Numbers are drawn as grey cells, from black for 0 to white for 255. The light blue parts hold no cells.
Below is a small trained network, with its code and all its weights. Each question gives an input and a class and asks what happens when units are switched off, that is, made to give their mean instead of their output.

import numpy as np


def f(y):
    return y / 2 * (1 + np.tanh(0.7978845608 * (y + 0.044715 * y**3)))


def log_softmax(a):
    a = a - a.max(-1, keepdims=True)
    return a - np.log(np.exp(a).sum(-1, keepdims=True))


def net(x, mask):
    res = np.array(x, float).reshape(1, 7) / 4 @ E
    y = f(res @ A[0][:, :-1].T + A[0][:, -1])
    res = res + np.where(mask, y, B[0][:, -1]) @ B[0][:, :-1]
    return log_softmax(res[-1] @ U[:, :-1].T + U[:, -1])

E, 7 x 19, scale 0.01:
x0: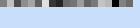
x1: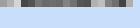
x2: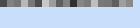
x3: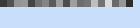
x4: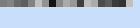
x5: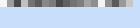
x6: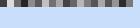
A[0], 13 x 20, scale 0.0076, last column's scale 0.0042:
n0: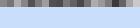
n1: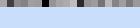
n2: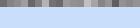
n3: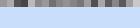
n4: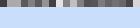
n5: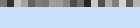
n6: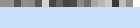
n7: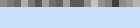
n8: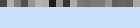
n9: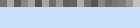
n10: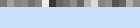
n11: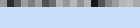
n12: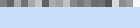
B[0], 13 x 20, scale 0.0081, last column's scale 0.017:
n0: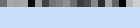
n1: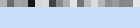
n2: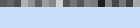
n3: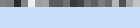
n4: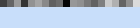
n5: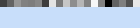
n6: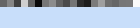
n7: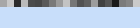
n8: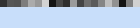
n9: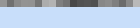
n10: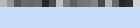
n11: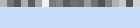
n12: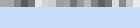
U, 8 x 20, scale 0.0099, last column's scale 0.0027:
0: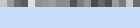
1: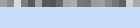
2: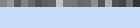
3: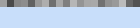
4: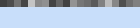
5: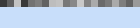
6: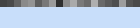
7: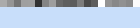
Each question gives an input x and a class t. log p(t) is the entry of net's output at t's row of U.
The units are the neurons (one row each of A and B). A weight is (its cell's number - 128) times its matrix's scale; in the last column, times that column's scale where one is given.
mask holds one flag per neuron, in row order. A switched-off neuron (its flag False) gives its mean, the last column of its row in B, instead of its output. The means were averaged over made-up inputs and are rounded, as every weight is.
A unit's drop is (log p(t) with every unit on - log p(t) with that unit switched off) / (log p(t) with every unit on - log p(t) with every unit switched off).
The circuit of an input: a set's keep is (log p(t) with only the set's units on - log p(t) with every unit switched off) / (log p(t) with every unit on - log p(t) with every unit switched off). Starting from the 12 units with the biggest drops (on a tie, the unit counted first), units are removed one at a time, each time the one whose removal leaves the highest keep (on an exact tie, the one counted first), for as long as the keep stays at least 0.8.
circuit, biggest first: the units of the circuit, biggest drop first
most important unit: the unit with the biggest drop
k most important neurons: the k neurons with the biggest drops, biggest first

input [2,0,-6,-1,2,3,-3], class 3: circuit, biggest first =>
n11, n1
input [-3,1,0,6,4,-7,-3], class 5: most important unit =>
n5
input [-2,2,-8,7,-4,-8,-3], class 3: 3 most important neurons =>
n1, n11, n0
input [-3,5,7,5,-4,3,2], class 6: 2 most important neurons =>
n5, n10
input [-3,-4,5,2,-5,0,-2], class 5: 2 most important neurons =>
n6, n5
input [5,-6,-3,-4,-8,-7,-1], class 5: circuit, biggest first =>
n8, n6
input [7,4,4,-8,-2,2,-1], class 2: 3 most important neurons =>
n0, n7, n10
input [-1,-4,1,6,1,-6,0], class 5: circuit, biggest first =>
n5, n6
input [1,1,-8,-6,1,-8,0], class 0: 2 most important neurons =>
n12, n6
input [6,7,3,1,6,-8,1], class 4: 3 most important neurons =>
n8, n4, n5
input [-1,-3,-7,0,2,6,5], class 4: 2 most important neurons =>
n12, n7
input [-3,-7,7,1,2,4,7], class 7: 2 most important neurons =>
n0, n9
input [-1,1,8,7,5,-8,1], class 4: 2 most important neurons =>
n8, n4
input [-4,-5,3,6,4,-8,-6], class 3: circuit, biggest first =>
n1
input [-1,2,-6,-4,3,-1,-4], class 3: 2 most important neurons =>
n1, n11
